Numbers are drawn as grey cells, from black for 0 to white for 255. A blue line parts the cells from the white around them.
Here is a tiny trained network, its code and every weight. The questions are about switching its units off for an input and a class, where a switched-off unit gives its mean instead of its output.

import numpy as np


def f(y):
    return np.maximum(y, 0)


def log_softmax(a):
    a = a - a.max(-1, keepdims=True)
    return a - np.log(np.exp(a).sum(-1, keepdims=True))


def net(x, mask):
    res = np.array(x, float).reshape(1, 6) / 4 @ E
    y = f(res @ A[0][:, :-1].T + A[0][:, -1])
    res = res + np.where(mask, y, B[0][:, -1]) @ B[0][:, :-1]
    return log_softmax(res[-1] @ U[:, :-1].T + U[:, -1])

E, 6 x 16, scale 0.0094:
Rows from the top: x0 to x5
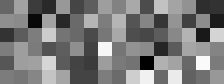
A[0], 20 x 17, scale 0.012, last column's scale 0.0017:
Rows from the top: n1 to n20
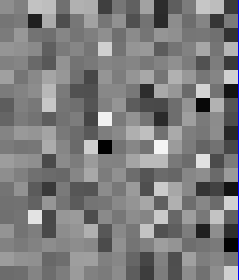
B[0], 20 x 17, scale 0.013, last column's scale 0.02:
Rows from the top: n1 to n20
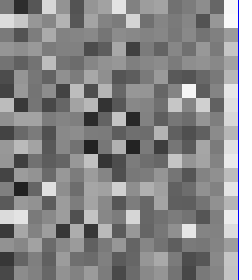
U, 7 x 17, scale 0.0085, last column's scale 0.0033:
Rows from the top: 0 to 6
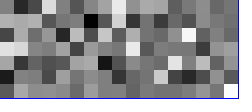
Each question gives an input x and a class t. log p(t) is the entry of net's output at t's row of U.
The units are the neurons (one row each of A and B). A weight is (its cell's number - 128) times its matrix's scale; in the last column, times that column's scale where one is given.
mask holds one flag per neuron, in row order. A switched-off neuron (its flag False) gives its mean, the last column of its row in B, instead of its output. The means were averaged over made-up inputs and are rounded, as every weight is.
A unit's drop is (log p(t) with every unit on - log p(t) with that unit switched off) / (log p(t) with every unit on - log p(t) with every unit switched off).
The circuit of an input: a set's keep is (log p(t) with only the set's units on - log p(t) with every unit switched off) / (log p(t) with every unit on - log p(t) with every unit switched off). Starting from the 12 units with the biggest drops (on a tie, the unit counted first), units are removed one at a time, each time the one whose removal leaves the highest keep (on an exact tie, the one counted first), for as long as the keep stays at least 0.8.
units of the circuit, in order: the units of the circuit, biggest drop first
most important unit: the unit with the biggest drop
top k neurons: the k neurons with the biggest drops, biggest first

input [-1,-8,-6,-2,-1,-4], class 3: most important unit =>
n16
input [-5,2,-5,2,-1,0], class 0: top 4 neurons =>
n1, n8, n20, n11
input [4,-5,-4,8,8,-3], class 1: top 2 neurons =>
n9, n4
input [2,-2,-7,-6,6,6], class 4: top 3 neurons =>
n12, n17, n9
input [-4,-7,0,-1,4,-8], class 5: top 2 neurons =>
n19, n2
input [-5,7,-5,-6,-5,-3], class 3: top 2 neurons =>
n2, n9
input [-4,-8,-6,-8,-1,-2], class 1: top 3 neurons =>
n11, n2, n18
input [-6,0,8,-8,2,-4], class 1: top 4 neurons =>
n11, n12, n18, n14
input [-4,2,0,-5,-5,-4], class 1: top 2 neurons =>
n11, n7
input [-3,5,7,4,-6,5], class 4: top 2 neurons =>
n8, n7
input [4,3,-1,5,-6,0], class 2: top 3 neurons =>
n17, n11, n1
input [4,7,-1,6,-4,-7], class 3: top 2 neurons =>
n2, n11
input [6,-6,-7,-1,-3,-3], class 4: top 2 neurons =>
n12, n1
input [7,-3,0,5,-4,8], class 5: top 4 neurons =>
n6, n10, n1, n15
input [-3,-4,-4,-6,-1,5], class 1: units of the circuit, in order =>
n11
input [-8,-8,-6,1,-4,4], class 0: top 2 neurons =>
n1, n2
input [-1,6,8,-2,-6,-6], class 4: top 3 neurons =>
n8, n7, n16
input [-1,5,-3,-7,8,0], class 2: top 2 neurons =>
n7, n9
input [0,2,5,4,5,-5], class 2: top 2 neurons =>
n7, n12
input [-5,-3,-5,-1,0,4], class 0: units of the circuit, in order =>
n1
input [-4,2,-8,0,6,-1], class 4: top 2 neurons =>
n12, n17
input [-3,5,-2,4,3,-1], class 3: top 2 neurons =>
n2, n11
